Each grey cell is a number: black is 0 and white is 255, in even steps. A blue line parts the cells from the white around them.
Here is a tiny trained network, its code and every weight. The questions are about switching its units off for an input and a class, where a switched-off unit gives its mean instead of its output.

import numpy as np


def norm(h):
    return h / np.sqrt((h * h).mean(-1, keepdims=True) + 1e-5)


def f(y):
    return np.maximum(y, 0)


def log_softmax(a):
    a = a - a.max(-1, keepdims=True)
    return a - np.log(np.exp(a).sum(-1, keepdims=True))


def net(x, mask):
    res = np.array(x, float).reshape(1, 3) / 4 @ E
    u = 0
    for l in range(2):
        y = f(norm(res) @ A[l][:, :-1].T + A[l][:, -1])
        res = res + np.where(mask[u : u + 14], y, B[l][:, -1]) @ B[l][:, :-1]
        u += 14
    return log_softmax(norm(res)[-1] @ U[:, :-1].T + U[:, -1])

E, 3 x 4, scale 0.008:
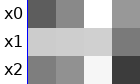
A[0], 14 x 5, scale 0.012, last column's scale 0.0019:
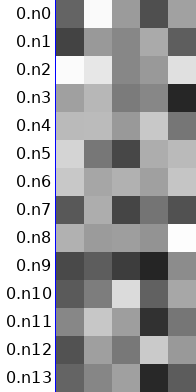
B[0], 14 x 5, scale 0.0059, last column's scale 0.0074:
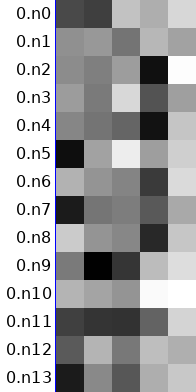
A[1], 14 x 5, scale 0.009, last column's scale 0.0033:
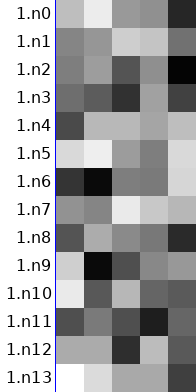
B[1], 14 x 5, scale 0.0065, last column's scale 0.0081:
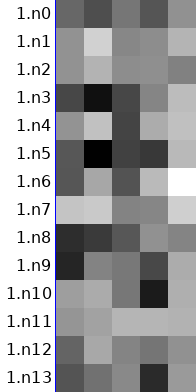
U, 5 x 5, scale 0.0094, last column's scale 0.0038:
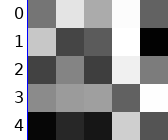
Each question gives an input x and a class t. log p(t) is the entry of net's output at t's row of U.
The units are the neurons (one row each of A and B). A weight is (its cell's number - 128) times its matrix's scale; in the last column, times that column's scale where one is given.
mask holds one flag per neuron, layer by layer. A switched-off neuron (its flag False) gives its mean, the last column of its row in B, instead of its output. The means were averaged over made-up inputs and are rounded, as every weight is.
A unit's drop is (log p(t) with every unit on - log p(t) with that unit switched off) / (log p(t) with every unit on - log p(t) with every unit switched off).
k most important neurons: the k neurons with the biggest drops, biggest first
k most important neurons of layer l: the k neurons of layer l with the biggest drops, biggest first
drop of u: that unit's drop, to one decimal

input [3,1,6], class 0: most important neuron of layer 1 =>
1.n4
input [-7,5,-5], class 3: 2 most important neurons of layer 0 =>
0.n2, 0.n10
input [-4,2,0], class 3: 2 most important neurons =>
0.n2, 0.n13
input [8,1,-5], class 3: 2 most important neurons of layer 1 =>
1.n13, 1.n5
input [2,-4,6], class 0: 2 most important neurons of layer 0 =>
0.n10, 0.n9
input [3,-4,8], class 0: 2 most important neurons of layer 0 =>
0.n10, 0.n9
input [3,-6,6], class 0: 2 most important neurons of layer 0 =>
0.n10, 0.n11
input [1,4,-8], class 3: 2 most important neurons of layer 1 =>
1.n6, 1.n3
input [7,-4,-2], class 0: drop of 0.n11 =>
0.1
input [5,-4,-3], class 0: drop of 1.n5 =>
0.2
